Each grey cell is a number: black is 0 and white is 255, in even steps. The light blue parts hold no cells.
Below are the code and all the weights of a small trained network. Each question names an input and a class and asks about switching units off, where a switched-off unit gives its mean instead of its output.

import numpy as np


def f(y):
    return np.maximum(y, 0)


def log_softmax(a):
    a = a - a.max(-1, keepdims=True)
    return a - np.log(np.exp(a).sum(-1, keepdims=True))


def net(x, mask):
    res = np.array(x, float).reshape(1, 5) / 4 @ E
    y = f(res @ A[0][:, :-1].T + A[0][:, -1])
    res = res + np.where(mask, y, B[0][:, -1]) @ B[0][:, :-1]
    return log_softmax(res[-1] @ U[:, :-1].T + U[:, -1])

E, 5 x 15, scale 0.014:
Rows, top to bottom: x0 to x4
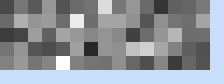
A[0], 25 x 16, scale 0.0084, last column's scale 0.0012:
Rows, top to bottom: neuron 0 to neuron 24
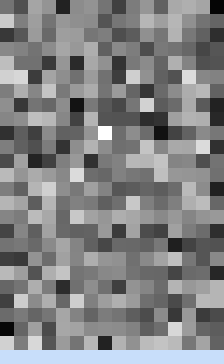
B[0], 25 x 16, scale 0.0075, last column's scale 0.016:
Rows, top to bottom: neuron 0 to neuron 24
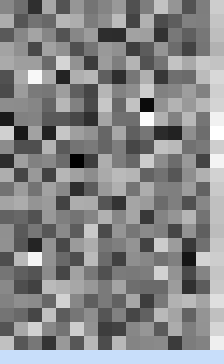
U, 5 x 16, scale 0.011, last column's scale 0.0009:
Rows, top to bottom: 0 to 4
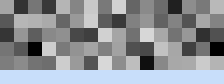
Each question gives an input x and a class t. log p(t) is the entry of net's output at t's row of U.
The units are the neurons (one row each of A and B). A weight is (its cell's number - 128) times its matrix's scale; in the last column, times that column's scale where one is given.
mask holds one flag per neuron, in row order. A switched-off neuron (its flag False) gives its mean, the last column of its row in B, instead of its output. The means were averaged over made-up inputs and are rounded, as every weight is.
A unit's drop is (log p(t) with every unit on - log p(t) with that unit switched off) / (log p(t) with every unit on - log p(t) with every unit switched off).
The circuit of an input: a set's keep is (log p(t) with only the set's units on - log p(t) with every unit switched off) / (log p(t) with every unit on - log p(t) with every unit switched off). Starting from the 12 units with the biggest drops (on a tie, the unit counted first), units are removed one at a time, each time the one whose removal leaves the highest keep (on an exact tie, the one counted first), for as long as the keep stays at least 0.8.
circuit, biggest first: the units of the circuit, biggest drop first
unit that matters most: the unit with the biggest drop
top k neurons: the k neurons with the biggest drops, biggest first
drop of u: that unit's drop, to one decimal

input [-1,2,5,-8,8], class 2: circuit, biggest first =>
neuron 8
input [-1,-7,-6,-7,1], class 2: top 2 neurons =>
neuron 8; neuron 13
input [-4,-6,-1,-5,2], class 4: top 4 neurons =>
neuron 7; neuron 4; neuron 11; neuron 9
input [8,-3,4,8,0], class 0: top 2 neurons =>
neuron 9; neuron 8
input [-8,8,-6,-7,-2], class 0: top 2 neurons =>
neuron 24; neuron 12
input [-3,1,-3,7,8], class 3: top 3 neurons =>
neuron 17; neuron 8; neuron 22
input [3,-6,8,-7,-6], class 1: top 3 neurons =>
neuron 18; neuron 23; neuron 2
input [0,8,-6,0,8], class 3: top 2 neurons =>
neuron 19; neuron 17
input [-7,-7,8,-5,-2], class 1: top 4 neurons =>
neuron 18; neuron 9; neuron 2; neuron 23
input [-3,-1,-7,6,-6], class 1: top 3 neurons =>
neuron 5; neuron 14; neuron 8
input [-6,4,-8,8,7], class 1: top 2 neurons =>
neuron 5; neuron 8
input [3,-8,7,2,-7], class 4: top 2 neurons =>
neuron 7; neuron 4
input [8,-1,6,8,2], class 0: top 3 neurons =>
neuron 9; neuron 8; neuron 16
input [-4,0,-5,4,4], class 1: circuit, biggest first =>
neuron 5
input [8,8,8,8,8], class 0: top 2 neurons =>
neuron 9; neuron 5
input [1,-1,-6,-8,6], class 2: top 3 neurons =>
neuron 8; neuron 13; neuron 6
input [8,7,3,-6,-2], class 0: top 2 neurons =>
neuron 9; neuron 16
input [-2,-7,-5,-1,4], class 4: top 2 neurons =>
neuron 7; neuron 4
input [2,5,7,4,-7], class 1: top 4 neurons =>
neuron 23; neuron 18; neuron 2; neuron 17
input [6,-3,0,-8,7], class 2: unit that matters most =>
neuron 8
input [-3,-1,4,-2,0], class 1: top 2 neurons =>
neuron 9; neuron 18
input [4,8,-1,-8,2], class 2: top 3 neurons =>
neuron 8; neuron 6; neuron 13
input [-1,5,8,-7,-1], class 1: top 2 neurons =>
neuron 23; neuron 18
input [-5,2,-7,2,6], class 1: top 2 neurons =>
neuron 5; neuron 9
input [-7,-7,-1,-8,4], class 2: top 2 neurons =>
neuron 8; neuron 9
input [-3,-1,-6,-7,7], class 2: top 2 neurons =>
neuron 8; neuron 6
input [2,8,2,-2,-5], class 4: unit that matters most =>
neuron 21
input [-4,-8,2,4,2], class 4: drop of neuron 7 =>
0.6
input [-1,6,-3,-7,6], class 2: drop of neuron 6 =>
0.6
